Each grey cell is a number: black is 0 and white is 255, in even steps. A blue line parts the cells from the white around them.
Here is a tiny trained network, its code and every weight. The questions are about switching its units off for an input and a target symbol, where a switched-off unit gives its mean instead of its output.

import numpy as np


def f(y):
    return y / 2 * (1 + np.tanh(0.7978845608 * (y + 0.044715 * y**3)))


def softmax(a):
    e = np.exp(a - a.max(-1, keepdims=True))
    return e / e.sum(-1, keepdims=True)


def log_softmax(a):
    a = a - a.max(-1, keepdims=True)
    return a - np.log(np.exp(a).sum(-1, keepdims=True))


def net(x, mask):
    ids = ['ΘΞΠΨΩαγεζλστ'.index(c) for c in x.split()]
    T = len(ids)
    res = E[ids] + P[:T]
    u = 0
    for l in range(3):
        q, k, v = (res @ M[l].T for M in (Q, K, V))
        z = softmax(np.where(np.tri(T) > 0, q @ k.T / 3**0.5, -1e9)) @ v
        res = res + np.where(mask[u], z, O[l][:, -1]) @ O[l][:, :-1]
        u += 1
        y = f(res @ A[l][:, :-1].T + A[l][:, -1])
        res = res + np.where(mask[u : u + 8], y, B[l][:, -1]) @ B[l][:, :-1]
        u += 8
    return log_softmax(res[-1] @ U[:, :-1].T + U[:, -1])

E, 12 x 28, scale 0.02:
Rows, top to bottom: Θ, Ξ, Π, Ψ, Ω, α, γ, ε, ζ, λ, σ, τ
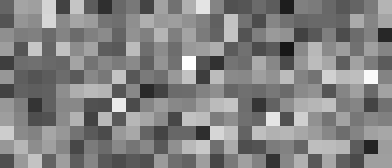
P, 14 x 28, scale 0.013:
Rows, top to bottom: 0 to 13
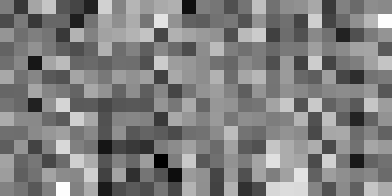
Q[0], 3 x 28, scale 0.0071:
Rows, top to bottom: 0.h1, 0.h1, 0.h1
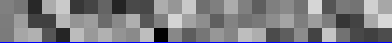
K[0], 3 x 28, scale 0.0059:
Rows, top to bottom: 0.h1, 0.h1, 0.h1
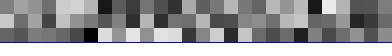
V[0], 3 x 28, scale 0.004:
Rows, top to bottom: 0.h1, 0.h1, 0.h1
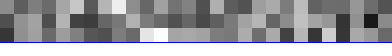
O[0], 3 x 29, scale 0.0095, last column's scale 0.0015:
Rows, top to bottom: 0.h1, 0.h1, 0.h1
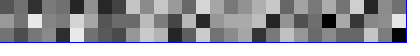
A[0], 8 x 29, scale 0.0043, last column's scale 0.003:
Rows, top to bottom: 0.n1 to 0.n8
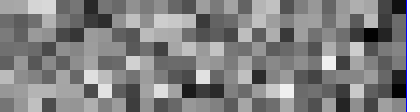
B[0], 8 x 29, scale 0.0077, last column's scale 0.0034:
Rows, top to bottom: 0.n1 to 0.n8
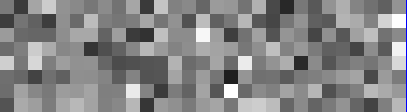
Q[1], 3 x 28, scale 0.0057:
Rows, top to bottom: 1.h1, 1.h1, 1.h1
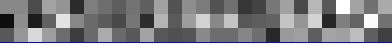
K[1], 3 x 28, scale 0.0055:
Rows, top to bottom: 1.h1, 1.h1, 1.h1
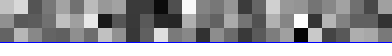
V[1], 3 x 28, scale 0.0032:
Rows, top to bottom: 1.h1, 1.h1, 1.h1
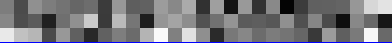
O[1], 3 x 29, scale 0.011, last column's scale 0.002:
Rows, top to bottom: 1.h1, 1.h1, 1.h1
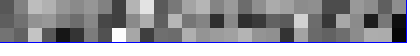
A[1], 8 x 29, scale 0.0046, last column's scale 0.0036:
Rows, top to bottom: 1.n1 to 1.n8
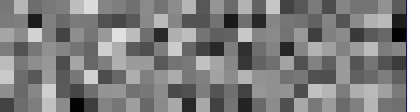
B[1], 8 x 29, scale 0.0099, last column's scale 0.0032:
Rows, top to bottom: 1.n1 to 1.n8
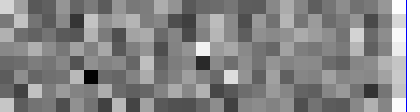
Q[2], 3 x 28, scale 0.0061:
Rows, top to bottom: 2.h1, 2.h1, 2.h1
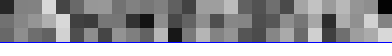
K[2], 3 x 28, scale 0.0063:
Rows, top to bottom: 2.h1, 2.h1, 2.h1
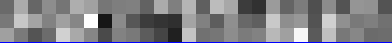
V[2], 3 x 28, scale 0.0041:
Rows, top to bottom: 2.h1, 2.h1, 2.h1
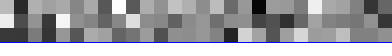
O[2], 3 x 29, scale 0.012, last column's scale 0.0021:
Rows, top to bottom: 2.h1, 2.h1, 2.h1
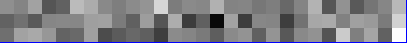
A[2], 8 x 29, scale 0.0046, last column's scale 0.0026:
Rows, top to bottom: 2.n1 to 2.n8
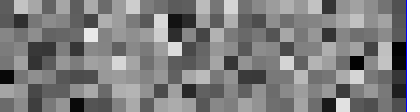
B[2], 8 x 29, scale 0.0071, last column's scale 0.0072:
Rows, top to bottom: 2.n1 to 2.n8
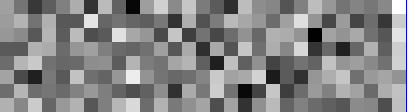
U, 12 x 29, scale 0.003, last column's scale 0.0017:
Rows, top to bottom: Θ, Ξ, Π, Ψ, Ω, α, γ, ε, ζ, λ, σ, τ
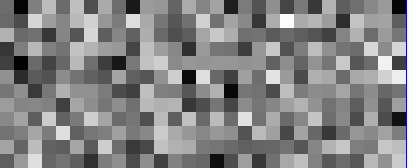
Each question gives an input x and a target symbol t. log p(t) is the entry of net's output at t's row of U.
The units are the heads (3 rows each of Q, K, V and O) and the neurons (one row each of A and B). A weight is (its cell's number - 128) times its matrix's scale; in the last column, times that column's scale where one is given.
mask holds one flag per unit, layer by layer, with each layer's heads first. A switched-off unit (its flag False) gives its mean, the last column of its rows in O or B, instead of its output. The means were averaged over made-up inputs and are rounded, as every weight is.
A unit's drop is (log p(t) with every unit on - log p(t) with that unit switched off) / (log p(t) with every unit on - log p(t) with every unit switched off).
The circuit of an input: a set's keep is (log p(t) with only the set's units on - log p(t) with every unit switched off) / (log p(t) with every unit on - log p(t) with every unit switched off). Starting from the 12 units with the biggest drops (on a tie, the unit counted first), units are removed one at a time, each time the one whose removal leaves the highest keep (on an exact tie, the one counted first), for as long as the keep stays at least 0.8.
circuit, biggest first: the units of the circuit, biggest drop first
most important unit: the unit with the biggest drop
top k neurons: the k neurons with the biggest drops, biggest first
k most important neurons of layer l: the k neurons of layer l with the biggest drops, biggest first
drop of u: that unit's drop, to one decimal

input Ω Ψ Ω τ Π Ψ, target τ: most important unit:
2.h1
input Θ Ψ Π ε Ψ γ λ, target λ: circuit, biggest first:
[0.h1, 2.n8]
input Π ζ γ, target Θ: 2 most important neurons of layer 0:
[0.n7, 0.n3]
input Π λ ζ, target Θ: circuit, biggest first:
[2.h1, 2.n4, 0.n7, 1.h1]
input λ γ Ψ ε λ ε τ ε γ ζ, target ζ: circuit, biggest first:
[2.n2, 1.h1, 0.h1]
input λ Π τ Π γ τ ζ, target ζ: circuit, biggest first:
[2.n2, 1.h1, 0.n1]
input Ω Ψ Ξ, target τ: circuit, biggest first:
[2.h1, 0.n2, 0.h1]
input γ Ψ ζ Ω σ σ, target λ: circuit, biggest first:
[0.h1, 2.n8, 0.n4]
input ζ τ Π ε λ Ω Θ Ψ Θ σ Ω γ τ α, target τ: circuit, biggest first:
[0.h1, 2.h1]
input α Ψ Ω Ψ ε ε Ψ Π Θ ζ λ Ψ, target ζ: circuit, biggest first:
[2.h1, 0.n2, 0.h1]
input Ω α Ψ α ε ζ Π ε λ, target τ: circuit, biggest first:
[2.h1, 0.n2, 0.h1]
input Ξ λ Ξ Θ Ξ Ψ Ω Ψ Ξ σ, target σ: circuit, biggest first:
[1.h1, 2.h1, 2.n5]
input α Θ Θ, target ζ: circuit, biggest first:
[2.h1, 0.n2, 1.h1]
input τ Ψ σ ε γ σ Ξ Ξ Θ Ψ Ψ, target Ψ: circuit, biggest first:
[2.h1]
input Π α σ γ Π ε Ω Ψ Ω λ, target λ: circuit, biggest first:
[0.h1, 2.n8, 0.n1, 1.n8]
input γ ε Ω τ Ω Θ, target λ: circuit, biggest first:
[0.h1, 2.n8, 2.h1]
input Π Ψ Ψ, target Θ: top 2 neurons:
[2.n4, 0.n7]
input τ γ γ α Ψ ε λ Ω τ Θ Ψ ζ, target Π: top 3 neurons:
[1.n3, 2.n7, 1.n1]
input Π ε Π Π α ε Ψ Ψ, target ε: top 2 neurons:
[2.n3, 1.n2]
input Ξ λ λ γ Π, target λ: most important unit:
0.h1
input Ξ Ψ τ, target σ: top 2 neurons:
[0.n7, 2.n5]
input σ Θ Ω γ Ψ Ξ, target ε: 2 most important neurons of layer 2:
[2.n3, 2.n1]
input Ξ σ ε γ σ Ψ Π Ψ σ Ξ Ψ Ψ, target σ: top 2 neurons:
[0.n7, 2.n5]
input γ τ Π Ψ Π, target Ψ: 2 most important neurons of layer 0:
[0.n7, 0.n2]
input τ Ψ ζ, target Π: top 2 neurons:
[1.n3, 2.n7]
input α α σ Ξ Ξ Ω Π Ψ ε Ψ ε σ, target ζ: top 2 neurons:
[0.n2, 1.n7]
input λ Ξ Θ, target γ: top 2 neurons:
[0.n2, 0.n1]
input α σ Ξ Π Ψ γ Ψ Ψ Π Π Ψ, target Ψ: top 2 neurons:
[1.n8, 0.n5]
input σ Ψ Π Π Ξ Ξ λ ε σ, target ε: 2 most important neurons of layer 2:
[2.n3, 2.n1]
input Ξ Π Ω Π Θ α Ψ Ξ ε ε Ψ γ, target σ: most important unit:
0.n7
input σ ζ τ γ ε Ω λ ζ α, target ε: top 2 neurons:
[2.n3, 1.n3]
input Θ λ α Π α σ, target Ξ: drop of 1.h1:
0.2
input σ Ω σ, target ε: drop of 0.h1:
0.3
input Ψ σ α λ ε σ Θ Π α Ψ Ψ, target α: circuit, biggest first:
[0.h1]
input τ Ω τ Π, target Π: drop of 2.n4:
0.1
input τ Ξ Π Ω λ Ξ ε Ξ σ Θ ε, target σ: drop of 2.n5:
0.1
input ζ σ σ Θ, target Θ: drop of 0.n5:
0.1
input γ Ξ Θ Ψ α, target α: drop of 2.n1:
0.0
